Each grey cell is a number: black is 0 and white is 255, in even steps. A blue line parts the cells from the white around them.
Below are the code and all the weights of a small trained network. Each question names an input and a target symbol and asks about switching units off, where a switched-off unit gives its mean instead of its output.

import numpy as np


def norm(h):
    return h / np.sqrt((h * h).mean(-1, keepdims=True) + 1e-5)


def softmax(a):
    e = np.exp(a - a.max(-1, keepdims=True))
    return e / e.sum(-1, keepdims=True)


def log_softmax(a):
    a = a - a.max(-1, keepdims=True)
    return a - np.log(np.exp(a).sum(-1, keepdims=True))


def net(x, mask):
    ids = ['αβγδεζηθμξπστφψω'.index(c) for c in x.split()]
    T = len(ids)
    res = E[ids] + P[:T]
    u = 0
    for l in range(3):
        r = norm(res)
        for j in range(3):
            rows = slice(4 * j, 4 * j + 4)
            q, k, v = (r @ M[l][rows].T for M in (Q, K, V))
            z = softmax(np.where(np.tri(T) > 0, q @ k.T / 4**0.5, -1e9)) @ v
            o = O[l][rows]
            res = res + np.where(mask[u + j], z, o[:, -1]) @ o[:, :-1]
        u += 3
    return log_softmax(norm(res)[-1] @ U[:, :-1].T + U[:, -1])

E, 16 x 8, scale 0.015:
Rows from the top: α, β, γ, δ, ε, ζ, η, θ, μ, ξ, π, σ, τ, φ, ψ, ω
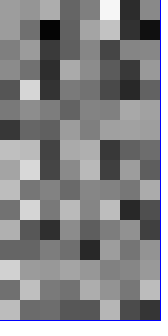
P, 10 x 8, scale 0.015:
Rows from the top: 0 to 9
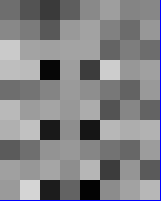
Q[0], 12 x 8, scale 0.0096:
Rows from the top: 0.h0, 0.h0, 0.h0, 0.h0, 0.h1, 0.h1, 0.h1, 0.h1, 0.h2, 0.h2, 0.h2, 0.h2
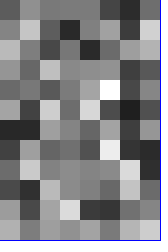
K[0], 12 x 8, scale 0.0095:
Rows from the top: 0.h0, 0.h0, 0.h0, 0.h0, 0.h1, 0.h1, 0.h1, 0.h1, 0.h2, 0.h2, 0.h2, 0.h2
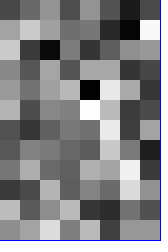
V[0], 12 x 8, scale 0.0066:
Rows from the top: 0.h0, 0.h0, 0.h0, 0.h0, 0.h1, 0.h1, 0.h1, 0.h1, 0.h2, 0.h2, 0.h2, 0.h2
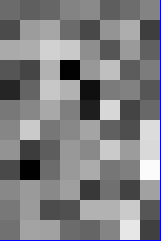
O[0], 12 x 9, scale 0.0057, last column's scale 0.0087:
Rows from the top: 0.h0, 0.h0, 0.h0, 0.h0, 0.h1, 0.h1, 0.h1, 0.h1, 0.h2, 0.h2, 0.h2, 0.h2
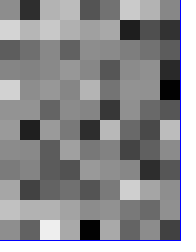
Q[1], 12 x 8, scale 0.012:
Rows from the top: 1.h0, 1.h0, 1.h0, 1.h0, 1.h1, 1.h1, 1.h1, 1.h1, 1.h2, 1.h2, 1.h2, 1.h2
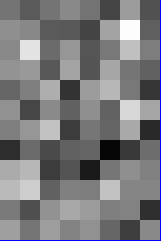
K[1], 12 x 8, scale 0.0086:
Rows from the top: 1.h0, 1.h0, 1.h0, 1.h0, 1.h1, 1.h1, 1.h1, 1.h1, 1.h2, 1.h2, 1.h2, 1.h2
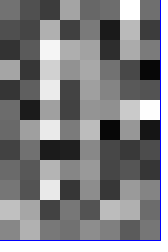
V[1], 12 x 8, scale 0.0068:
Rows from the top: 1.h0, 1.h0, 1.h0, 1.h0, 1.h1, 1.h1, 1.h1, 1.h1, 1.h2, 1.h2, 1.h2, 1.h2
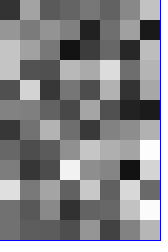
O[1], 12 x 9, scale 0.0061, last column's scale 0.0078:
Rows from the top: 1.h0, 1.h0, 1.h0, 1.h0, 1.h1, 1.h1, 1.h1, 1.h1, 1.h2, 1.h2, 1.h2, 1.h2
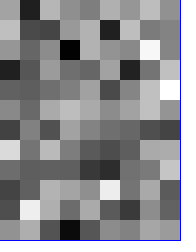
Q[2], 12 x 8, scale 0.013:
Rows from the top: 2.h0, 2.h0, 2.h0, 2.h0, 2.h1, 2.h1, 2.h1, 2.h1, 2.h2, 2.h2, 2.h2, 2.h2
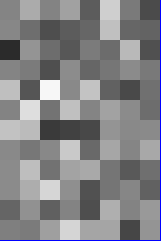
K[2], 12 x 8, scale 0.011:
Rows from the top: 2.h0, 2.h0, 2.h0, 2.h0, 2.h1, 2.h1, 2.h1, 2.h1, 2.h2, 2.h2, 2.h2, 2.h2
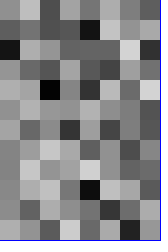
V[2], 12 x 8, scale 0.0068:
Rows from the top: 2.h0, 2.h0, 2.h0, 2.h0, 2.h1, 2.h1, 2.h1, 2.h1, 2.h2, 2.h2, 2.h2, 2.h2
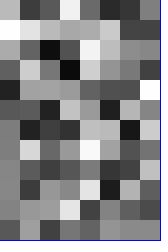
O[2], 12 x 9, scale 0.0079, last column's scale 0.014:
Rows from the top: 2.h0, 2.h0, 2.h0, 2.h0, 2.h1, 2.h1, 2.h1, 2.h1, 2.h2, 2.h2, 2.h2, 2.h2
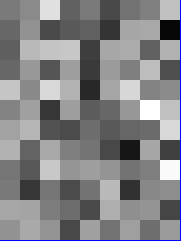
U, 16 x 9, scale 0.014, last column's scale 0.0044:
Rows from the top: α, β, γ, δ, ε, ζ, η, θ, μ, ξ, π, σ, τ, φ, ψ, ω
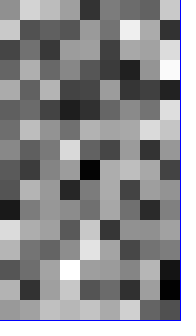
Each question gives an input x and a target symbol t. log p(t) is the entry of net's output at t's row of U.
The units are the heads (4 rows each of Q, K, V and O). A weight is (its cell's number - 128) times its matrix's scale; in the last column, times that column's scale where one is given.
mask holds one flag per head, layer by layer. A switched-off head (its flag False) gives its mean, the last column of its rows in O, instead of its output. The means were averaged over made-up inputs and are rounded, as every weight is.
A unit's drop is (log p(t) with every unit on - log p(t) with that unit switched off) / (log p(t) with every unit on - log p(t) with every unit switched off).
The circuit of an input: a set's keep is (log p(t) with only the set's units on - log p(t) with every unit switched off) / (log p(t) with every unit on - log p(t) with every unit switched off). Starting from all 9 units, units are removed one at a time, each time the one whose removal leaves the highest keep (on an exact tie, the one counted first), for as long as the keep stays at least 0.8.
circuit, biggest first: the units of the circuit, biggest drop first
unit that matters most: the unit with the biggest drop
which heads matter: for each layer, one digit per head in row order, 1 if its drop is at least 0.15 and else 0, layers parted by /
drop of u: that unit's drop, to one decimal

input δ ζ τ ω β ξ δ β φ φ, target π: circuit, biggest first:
(2.h1; 1.h1)
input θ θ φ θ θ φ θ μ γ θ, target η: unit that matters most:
1.h2
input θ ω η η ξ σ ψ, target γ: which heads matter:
001 / 100 / 010
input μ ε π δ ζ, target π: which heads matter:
011 / 000 / 110
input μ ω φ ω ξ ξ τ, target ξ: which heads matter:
000 / 001 / 000
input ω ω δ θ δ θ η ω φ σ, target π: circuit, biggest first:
(2.h1; 1.h1)
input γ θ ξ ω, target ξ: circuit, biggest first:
(1.h2; 1.h0)
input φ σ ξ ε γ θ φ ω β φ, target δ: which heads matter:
000 / 000 / 010
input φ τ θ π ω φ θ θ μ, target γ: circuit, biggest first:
(2.h0; 1.h1; 2.h1)
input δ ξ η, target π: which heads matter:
101 / 000 / 000
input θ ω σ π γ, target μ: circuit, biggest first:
(2.h1; 0.h1)
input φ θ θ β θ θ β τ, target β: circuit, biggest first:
(0.h1; 0.h2)
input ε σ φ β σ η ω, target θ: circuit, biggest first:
(0.h2; 1.h0)
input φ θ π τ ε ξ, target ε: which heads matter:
010 / 010 / 000
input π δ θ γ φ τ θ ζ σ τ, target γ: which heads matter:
000 / 100 / 010
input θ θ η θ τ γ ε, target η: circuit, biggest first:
(1.h2; 0.h1; 1.h0)
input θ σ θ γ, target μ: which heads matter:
001 / 000 / 010
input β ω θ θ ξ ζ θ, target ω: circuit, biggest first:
(2.h1; 0.h2; 1.h2)
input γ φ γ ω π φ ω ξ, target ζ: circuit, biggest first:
(0.h2)
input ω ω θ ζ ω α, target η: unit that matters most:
0.h1
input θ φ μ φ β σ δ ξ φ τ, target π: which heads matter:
000 / 011 / 010
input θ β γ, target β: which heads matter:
010 / 100 / 000
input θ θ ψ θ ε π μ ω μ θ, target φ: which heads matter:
000 / 001 / 010
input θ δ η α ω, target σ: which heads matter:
010 / 000 / 000
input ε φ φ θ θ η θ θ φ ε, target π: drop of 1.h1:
0.1
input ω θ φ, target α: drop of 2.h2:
0.2
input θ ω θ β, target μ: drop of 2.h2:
0.0
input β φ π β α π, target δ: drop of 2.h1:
0.4
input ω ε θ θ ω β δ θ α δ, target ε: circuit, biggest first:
(2.h1)
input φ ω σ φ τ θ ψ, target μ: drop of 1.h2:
0.3
